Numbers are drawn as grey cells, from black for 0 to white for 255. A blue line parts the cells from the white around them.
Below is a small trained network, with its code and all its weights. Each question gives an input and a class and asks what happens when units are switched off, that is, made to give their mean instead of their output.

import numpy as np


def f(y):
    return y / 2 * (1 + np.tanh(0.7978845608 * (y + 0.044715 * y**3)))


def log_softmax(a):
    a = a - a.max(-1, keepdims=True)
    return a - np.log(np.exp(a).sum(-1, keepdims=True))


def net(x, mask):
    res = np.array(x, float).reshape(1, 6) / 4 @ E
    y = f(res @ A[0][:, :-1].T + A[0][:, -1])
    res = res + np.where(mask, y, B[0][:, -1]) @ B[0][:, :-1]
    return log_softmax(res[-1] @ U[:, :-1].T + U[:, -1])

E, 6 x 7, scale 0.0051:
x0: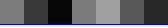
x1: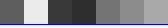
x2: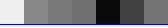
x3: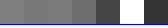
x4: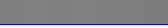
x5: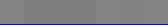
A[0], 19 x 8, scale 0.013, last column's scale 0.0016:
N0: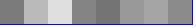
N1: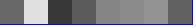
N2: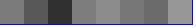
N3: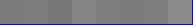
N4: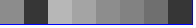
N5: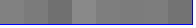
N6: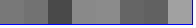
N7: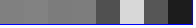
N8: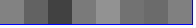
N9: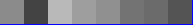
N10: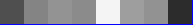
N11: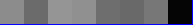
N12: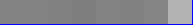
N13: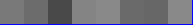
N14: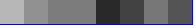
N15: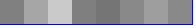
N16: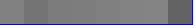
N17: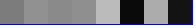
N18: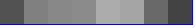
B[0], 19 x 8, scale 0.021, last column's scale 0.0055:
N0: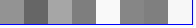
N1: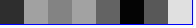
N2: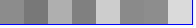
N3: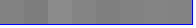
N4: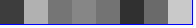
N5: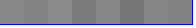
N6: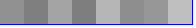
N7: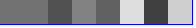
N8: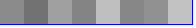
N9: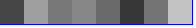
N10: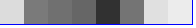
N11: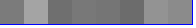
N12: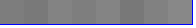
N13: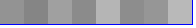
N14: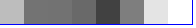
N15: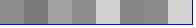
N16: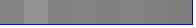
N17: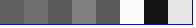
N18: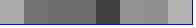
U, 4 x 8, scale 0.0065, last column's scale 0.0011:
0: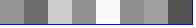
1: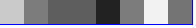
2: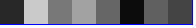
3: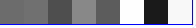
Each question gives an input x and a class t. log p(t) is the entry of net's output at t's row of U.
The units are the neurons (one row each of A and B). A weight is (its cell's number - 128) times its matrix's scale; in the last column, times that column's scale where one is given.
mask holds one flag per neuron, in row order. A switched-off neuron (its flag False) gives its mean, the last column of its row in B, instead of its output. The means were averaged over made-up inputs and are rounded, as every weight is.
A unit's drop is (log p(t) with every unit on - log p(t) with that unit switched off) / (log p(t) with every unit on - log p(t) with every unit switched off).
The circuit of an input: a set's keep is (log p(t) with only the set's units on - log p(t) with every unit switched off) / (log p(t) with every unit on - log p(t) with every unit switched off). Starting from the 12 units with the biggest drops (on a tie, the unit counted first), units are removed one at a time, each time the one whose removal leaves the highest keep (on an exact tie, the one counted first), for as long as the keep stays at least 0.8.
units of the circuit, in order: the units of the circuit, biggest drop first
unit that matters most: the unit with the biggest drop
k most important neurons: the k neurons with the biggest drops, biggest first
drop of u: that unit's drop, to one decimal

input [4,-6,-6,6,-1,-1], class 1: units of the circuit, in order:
(N10)
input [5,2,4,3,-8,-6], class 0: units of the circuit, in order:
(N10; N2)
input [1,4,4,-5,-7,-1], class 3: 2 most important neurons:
(N17; N10)
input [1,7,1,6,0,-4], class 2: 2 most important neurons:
(N1; N17)
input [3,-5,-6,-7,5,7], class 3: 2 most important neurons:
(N17; N14)
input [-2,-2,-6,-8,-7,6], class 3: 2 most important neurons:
(N17; N14)
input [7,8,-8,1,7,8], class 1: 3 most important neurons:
(N10; N18; N0)
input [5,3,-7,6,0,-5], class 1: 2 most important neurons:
(N10; N17)
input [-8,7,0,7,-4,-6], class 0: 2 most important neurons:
(N0; N15)
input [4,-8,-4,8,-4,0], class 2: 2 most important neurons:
(N4; N9)
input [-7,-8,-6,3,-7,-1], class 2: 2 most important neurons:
(N4; N9)
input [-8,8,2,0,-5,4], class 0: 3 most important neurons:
(N0; N15; N4)
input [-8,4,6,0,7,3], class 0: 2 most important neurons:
(N0; N15)
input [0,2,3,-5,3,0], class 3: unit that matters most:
N17
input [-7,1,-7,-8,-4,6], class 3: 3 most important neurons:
(N17; N14; N2)
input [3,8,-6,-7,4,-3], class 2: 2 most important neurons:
(N1; N14)
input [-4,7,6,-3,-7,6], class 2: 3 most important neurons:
(N1; N10; N18)
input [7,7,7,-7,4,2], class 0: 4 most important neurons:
(N2; N10; N8; N6)
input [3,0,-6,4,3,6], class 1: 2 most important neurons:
(N10; N17)
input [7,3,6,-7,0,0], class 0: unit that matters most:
N2
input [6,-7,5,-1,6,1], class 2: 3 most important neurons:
(N4; N9; N0)
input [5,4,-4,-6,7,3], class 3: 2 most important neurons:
(N17; N0)
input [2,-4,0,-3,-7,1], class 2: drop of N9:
0.2
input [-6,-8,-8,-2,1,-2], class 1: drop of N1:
0.2
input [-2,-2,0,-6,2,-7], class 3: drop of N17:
0.4
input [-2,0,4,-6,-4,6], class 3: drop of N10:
0.2
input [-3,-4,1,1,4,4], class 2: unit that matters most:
N2
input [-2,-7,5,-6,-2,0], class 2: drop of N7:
0.1
